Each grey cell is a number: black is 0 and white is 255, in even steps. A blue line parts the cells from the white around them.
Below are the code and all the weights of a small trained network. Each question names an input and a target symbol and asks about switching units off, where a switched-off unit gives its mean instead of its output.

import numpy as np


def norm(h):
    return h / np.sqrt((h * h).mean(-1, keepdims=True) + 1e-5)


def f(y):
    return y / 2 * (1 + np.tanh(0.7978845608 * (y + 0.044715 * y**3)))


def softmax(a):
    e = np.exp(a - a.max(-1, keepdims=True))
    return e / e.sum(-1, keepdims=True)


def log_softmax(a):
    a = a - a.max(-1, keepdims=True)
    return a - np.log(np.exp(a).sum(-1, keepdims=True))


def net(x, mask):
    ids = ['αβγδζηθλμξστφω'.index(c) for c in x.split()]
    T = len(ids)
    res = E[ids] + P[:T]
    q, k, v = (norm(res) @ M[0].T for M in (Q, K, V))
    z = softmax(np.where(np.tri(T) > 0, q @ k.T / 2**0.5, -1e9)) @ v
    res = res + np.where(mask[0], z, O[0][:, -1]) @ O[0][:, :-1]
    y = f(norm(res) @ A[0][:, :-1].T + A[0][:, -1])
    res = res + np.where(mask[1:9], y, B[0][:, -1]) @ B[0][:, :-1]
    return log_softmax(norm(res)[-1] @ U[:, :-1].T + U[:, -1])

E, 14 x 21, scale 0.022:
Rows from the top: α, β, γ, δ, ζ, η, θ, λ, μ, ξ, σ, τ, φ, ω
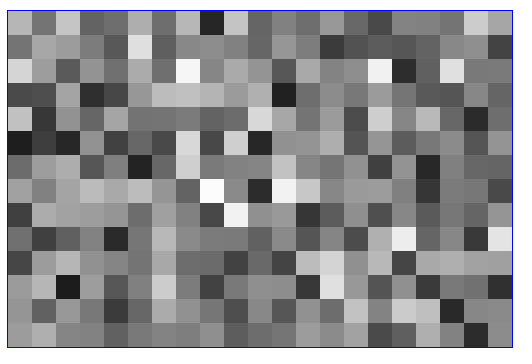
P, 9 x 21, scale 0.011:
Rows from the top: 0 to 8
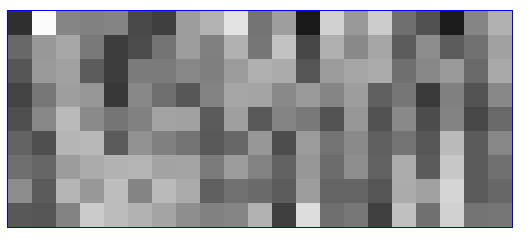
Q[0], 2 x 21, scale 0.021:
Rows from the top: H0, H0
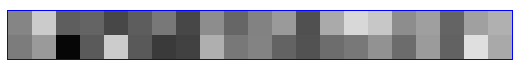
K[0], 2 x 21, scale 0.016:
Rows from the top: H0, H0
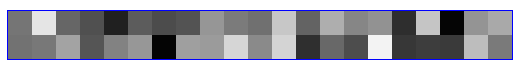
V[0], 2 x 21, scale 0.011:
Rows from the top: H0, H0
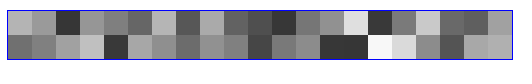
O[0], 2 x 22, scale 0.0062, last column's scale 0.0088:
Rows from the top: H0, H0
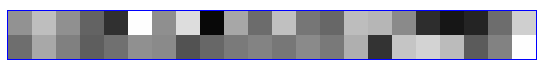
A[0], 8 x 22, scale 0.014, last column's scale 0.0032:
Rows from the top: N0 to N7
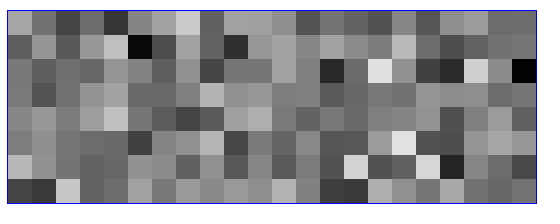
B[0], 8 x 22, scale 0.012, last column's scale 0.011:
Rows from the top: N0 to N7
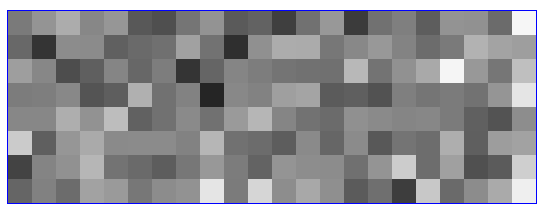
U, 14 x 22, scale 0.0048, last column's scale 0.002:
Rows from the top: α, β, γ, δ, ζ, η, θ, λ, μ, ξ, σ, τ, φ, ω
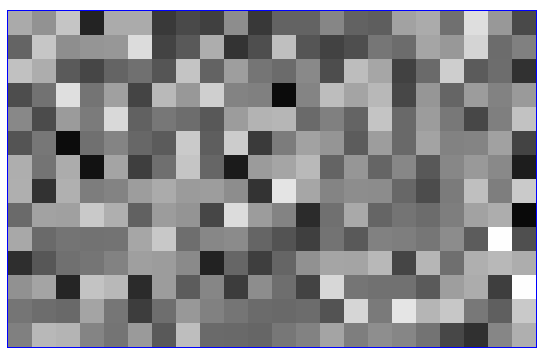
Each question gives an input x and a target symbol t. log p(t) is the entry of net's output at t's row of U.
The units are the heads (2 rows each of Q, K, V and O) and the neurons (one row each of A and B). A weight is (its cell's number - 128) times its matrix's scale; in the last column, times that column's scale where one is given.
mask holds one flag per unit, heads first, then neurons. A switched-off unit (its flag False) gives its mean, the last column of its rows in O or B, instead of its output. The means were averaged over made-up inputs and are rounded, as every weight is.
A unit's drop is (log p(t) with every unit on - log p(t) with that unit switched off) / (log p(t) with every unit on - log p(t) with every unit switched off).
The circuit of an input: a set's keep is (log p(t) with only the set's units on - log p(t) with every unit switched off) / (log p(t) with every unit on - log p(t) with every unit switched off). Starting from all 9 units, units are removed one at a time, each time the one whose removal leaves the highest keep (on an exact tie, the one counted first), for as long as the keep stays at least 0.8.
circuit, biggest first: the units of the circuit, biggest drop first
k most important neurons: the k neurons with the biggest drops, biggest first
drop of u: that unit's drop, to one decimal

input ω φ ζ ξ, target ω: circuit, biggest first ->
H0, N2
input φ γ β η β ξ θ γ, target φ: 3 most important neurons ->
N3, N7, N0
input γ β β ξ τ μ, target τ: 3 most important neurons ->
N2, N0, N3
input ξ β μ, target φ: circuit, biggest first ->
H0
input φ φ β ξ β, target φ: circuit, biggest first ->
H0, N6
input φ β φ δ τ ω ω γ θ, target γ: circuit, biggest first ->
H0, N2
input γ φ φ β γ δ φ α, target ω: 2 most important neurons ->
N2, N3
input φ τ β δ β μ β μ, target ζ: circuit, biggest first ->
H0, N4, N0
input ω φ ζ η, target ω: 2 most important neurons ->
N2, N0
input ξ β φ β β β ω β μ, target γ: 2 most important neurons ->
N2, N6
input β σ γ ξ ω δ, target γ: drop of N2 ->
1.0
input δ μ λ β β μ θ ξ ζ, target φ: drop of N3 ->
0.1
